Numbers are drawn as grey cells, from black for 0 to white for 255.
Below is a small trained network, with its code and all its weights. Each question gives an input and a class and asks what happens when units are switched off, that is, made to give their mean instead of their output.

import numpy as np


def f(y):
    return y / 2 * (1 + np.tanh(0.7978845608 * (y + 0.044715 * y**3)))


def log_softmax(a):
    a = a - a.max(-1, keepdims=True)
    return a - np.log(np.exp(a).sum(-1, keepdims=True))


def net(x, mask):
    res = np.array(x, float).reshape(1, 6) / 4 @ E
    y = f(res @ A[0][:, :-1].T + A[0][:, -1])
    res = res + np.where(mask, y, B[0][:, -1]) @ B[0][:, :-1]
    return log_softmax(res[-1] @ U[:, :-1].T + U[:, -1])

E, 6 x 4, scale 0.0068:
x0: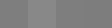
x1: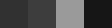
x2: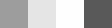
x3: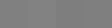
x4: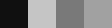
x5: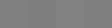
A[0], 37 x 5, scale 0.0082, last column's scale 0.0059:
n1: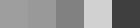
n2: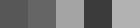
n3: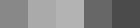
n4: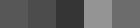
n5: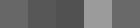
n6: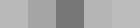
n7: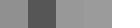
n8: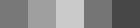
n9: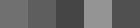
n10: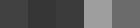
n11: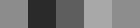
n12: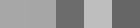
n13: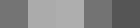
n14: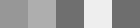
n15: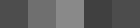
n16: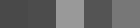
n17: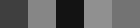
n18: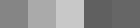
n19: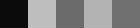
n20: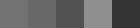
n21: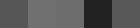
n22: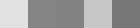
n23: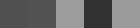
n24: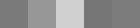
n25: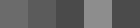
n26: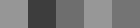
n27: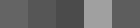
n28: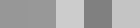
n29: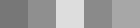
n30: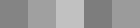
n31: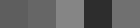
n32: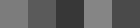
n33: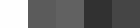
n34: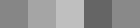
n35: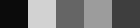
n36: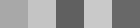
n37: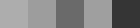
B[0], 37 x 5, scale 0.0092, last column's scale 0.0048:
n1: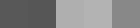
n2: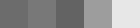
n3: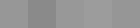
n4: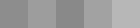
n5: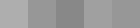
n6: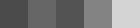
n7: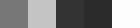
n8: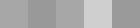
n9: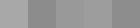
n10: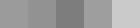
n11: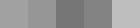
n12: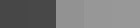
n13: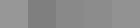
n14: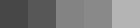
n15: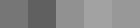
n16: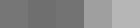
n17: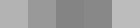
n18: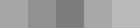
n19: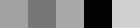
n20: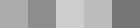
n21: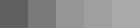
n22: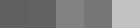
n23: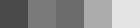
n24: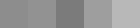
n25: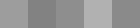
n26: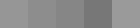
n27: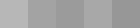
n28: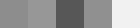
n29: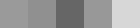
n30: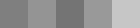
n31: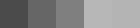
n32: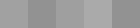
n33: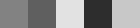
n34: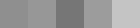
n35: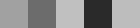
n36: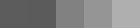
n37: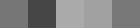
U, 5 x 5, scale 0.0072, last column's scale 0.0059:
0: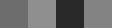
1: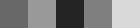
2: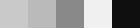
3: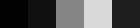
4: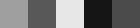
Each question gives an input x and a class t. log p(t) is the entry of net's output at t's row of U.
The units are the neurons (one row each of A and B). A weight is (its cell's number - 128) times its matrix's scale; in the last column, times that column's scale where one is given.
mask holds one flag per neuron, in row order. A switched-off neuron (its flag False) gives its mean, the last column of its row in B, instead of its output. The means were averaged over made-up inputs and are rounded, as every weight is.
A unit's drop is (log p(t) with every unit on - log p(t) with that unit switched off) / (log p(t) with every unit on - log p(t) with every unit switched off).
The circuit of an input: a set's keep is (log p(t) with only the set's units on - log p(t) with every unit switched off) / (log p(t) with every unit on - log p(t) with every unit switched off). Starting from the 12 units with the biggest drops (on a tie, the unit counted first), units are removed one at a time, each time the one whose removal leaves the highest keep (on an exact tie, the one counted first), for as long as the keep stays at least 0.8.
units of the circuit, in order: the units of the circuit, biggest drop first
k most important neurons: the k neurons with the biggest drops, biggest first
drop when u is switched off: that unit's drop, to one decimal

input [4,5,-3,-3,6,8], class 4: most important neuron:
[n19]
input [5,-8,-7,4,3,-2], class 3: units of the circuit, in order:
[n14, n12]
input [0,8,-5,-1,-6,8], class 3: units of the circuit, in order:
[n31, n23]
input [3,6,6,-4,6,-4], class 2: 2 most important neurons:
[n8, n18]
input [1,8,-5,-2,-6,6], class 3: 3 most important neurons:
[n31, n23, n21]
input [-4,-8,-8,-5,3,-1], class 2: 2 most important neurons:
[n17, n27]
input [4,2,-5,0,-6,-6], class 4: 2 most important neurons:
[n33, n28]
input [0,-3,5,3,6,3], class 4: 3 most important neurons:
[n19, n35, n23]
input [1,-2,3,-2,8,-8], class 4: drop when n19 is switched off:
0.3
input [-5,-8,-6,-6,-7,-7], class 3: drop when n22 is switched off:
0.2
